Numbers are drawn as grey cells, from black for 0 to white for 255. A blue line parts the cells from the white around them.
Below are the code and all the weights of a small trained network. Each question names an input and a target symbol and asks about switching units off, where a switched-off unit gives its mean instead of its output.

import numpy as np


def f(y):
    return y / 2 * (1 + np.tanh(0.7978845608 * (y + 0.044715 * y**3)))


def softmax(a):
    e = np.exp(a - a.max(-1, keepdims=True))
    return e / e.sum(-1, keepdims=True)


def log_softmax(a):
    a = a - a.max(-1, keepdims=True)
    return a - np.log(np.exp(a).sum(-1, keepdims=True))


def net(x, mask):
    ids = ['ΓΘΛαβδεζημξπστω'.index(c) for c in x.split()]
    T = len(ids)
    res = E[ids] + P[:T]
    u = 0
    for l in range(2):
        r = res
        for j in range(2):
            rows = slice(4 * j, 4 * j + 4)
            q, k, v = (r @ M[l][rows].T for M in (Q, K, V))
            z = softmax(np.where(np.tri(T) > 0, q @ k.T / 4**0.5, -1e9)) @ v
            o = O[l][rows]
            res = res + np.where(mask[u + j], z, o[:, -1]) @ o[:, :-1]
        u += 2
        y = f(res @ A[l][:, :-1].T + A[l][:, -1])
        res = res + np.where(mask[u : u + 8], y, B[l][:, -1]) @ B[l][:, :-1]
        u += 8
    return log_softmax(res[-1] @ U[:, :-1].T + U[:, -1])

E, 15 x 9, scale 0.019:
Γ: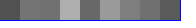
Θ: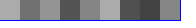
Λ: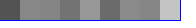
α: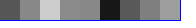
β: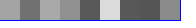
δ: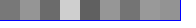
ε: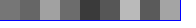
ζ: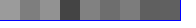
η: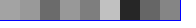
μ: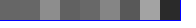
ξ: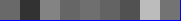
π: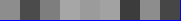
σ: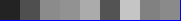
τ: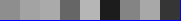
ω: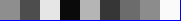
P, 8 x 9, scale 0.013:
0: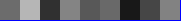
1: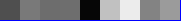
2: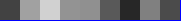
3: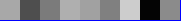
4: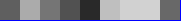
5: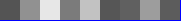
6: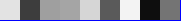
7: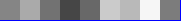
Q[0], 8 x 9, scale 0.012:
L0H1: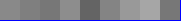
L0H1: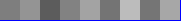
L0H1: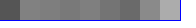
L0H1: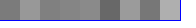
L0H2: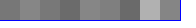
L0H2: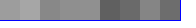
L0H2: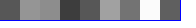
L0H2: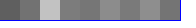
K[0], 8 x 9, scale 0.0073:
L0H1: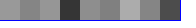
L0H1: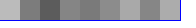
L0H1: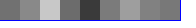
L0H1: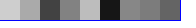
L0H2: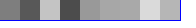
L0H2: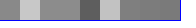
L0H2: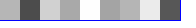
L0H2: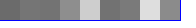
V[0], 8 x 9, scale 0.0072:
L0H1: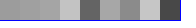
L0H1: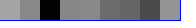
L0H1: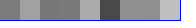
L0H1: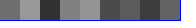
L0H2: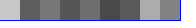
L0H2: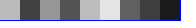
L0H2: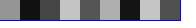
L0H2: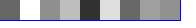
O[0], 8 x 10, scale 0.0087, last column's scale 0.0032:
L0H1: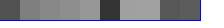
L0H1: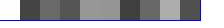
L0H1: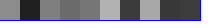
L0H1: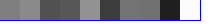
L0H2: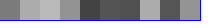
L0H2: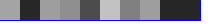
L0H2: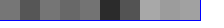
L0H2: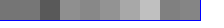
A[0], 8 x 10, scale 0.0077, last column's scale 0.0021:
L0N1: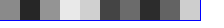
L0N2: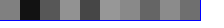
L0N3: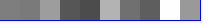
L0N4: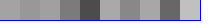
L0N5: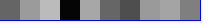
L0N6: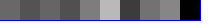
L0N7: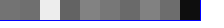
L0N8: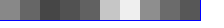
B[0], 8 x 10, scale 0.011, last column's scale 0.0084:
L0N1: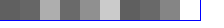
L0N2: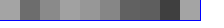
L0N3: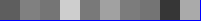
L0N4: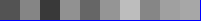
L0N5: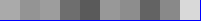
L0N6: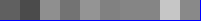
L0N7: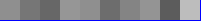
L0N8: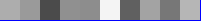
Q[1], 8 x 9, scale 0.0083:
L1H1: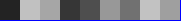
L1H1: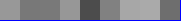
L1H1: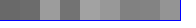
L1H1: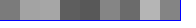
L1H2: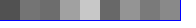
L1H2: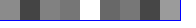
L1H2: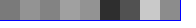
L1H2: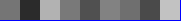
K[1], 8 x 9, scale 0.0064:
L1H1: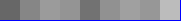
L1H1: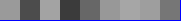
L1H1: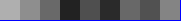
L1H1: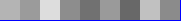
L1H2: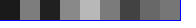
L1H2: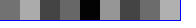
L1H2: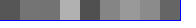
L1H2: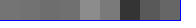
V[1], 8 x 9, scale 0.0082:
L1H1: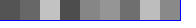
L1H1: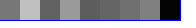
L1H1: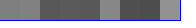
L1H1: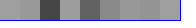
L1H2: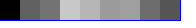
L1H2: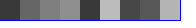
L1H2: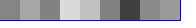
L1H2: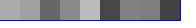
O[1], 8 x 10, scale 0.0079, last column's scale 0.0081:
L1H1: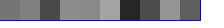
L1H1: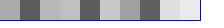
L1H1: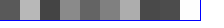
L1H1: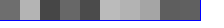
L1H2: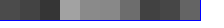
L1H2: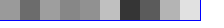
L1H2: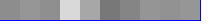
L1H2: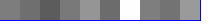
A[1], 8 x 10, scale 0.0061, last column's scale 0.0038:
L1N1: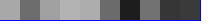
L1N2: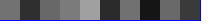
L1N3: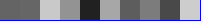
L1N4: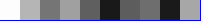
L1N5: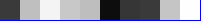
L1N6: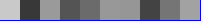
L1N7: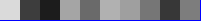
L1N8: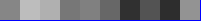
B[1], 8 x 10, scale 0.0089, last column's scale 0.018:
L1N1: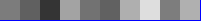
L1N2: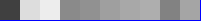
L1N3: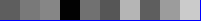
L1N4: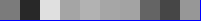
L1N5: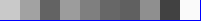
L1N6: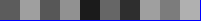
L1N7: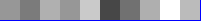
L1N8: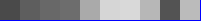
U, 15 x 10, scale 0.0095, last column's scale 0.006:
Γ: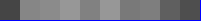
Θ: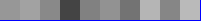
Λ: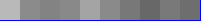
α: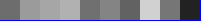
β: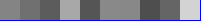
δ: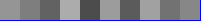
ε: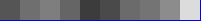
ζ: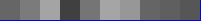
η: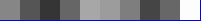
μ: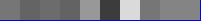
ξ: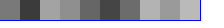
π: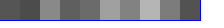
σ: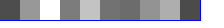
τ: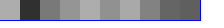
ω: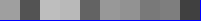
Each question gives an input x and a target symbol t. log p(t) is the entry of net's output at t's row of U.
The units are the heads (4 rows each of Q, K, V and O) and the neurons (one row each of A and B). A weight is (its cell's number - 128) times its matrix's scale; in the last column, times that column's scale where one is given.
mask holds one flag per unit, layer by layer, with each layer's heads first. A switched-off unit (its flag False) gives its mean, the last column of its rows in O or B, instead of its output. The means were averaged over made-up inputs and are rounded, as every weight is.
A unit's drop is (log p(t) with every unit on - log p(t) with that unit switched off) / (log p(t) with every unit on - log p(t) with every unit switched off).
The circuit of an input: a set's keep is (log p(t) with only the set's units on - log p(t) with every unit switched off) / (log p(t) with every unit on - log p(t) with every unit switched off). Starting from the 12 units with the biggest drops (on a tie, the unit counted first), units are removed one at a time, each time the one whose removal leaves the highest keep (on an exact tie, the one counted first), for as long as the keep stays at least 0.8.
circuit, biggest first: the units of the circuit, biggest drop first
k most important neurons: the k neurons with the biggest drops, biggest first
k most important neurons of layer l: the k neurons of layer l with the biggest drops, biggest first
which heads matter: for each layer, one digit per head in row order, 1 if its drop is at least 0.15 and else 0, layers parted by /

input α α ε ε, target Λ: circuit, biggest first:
[L0H2, L1H2, L0N5, L1N5]
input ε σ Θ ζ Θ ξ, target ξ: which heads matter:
01 / 10
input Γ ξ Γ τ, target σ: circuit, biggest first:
[L1N2, L1H2]
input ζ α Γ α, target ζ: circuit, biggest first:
[L0N1, L0H2, L1N7, L1N3]
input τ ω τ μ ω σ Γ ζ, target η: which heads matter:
10 / 01
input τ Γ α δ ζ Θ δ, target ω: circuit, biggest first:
[L1H1, L0H1]
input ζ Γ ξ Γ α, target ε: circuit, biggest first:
[L1H2, L0H2]
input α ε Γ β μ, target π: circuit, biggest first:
[L1N5, L0H2]
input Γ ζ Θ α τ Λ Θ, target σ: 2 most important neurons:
[L1N2, L1N7]
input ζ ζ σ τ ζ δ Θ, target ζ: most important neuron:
[L0N1]
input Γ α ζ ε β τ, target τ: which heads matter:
00 / 00
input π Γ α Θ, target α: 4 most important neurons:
[L1N2, L1N1, L1N6, L0N1]
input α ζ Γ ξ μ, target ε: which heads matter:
01 / 00
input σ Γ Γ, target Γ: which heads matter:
01 / 01
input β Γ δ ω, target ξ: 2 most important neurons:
[L0N2, L1N6]
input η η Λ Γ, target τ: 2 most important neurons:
[L0N2, L0N6]
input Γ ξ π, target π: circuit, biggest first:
[L0H2, L1N3, L1N8, L0N1]
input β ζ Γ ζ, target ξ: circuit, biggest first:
[L0H2, L1N7, L1N6]
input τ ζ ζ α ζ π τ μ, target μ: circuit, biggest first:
[L1H2]
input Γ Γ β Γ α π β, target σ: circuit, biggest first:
[L0H2, L1N7, L1N2, L1H2]
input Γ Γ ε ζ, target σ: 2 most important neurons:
[L1N2, L1N7]
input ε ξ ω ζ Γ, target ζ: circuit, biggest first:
[L0H2, L1N3]
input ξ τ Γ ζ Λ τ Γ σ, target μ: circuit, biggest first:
[L1H2, L0N1]
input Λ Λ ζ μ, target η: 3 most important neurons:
[L0N6, L1N2, L0N3]
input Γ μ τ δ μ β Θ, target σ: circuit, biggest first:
[L1N2, L1N7, L1H2]
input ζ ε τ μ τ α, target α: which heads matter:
00 / 10
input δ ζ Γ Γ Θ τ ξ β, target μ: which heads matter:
00 / 01
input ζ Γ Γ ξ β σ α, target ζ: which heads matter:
11 / 10
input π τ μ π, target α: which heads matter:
01 / 10
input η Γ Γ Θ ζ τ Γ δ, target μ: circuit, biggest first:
[L1H2]
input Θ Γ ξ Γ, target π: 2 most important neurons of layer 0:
[L0N6, L0N1]
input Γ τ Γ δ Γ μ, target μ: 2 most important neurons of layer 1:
[L1N3, L1N6]
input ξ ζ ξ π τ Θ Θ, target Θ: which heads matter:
01 / 01
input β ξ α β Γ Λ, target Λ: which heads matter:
01 / 00
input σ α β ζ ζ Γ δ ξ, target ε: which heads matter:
01 / 00
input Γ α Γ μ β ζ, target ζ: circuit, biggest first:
[L1N7]
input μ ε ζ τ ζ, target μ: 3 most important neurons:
[L1N7, L0N4, L1N5]
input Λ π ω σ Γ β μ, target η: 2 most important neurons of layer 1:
[L1N2, L1N7]
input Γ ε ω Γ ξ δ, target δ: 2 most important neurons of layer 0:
[L0N8, L0N5]
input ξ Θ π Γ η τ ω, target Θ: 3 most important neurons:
[L0N5, L0N1, L1N5]
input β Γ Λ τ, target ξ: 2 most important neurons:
[L1N1, L0N2]
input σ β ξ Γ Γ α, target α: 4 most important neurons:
[L1N5, L1N2, L1N1, L0N3]
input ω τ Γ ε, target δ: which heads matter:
10 / 01
